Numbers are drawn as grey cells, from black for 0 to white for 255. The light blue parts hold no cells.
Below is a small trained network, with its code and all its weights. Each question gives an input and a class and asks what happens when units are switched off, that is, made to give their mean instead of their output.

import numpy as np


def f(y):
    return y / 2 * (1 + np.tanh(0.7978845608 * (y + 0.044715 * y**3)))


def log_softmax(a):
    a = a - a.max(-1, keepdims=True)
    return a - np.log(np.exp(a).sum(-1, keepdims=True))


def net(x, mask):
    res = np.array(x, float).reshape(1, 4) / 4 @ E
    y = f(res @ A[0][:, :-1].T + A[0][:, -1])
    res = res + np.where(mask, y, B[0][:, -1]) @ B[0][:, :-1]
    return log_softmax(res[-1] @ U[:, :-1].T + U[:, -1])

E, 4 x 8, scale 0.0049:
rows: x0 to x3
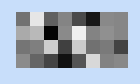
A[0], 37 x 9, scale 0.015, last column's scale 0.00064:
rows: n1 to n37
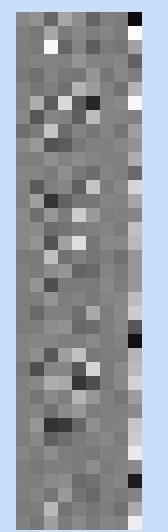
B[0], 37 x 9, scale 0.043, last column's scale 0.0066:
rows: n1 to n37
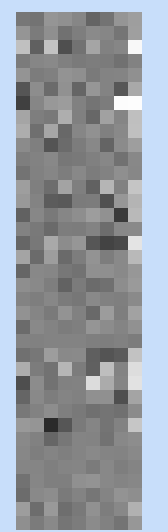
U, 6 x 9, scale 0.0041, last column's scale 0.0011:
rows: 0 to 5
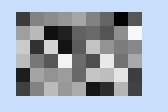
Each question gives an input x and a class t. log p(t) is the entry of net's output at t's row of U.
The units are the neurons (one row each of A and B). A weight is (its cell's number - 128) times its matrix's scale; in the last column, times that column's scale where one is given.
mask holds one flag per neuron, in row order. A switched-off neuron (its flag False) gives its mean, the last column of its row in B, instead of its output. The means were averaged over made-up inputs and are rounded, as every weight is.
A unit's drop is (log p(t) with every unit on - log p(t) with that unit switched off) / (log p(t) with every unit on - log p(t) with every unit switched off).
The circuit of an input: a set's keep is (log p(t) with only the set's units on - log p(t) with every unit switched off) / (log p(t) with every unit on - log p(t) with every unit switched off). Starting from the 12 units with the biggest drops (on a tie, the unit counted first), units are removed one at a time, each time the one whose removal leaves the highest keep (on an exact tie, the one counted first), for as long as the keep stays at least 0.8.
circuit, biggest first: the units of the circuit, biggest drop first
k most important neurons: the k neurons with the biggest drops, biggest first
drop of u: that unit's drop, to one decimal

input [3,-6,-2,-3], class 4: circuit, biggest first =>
n27
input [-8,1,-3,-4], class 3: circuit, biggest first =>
n26, n13
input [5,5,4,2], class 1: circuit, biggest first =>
n30, n14
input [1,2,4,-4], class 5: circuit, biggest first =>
n27, n17
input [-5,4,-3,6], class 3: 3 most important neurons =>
n26, n13, n8
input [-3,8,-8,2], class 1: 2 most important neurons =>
n30, n14
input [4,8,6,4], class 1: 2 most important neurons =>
n30, n14
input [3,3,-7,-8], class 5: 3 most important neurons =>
n17, n25, n1
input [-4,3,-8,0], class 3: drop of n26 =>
0.1
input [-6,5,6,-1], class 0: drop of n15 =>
0.0
